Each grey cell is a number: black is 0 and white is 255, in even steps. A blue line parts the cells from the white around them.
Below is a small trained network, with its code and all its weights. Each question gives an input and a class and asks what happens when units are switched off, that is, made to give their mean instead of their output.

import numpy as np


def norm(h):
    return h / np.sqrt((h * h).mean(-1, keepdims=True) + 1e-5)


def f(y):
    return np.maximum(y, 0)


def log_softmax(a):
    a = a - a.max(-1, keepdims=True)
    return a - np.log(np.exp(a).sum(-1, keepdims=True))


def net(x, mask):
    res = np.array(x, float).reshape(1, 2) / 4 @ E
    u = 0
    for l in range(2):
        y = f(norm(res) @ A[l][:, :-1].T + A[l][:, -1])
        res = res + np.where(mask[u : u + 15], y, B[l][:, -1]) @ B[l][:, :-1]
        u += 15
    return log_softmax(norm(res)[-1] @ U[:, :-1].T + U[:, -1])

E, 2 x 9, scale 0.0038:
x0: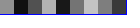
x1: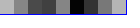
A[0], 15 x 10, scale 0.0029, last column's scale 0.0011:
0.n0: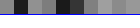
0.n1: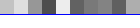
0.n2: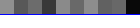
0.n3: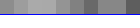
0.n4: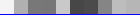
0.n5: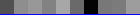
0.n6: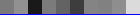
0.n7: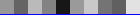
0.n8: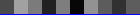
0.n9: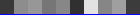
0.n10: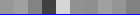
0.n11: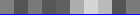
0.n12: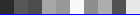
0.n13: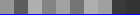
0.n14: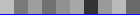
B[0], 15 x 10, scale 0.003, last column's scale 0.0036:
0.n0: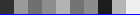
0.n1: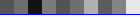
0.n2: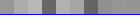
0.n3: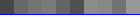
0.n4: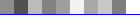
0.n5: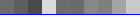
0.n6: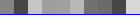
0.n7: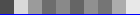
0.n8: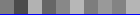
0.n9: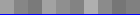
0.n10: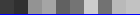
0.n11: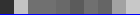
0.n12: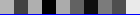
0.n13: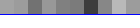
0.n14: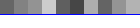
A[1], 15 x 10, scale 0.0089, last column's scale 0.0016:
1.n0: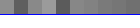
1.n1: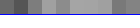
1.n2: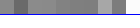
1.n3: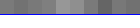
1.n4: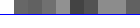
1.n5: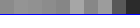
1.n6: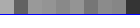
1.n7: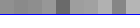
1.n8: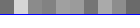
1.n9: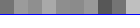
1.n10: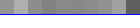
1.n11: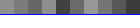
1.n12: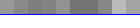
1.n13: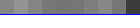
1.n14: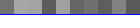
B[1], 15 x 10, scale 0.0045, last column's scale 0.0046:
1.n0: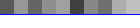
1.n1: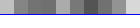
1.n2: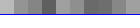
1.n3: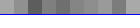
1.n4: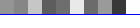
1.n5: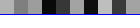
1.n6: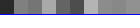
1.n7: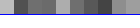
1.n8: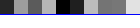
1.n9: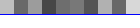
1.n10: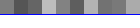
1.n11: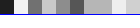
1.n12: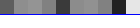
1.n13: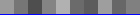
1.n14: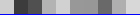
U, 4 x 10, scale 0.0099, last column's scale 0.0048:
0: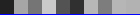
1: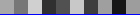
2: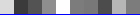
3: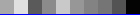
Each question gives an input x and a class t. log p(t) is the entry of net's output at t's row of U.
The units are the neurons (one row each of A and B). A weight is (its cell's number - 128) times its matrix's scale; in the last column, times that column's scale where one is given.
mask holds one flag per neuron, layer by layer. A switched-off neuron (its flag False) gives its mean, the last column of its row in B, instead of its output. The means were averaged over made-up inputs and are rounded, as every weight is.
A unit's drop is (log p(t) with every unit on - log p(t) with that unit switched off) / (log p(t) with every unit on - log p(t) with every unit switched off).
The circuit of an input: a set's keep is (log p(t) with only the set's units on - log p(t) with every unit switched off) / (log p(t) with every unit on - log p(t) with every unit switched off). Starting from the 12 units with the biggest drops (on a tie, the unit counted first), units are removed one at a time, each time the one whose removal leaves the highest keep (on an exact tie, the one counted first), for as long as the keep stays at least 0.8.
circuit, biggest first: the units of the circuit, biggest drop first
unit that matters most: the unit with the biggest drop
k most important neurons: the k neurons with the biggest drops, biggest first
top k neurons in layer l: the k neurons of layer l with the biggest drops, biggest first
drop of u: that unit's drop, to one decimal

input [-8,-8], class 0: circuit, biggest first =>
1.n8
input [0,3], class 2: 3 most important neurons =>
0.n4; 0.n12; 1.n8
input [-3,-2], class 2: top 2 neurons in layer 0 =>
0.n7; 0.n10
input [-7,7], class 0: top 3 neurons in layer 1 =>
1.n8; 1.n12; 1.n9
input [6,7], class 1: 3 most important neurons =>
1.n4; 0.n1; 1.n8
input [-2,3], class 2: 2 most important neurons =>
0.n4; 0.n12
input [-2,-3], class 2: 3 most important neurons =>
1.n14; 0.n4; 0.n12
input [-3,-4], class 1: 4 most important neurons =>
0.n0; 1.n5; 0.n7; 1.n11
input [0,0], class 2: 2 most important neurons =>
0.n1; 0.n12
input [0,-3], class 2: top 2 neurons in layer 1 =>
1.n14; 1.n4
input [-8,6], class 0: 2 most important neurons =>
1.n8; 1.n12
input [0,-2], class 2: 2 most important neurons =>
0.n12; 1.n14
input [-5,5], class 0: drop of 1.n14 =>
0.0
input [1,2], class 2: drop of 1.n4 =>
0.1
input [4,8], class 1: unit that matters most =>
1.n4
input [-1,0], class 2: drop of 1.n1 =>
0.1
